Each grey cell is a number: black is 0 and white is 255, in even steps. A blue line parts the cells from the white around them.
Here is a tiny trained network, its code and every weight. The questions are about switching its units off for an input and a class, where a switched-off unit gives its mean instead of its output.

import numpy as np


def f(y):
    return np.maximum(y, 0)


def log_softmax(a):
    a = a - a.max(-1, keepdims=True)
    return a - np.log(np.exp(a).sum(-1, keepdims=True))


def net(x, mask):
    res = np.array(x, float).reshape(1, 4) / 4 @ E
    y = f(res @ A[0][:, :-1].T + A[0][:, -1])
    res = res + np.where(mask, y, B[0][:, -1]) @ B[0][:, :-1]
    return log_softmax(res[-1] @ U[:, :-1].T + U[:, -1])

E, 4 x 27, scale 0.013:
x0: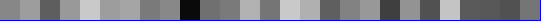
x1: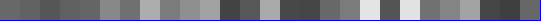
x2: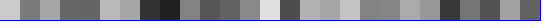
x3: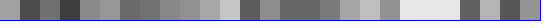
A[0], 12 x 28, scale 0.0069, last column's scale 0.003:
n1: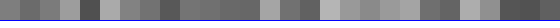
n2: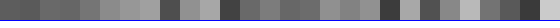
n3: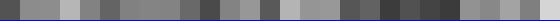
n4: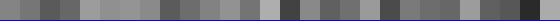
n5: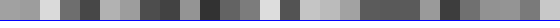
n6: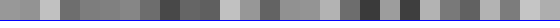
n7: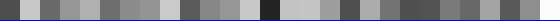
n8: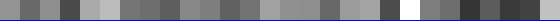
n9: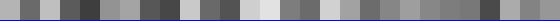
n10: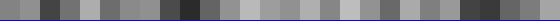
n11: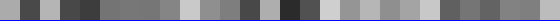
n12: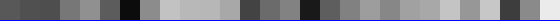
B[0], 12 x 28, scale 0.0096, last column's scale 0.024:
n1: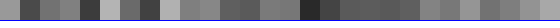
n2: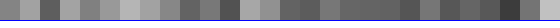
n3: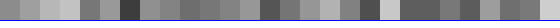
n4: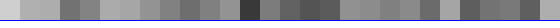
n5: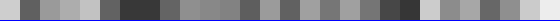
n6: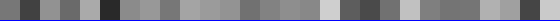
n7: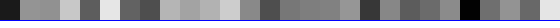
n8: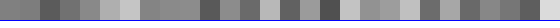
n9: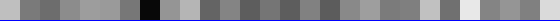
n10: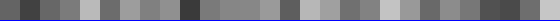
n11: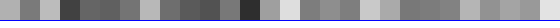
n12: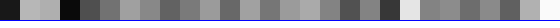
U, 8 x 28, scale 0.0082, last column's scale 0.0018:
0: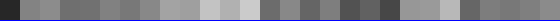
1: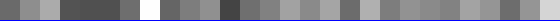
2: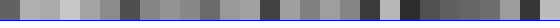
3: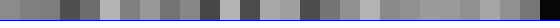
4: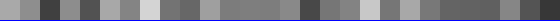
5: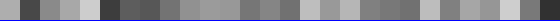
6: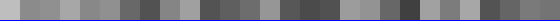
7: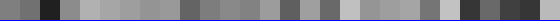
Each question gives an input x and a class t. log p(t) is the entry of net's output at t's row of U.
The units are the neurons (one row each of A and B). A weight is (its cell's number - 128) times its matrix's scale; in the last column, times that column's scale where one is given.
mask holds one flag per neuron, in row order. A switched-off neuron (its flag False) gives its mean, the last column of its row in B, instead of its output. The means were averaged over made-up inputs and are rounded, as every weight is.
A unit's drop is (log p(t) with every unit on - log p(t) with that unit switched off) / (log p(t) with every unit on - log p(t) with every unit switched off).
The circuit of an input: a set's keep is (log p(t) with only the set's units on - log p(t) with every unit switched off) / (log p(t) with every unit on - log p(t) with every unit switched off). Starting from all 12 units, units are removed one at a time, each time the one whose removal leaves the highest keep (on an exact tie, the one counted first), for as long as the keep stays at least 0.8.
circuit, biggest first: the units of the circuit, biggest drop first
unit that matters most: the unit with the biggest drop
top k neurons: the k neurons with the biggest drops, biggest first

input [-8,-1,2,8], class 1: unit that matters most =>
n12
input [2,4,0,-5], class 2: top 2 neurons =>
n8, n3
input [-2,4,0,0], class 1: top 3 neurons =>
n7, n9, n5
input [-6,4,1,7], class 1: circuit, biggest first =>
n12, n11
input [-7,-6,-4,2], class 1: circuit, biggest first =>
n7, n9
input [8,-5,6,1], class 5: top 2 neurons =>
n5, n2
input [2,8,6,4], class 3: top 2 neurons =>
n11, n8
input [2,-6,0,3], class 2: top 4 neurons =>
n12, n5, n9, n8
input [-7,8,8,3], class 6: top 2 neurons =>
n5, n9
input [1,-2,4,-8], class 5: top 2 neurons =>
n5, n9
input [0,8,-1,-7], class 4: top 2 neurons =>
n5, n9
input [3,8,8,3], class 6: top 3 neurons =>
n9, n1, n11
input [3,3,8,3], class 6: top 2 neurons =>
n9, n5
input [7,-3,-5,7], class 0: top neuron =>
n12
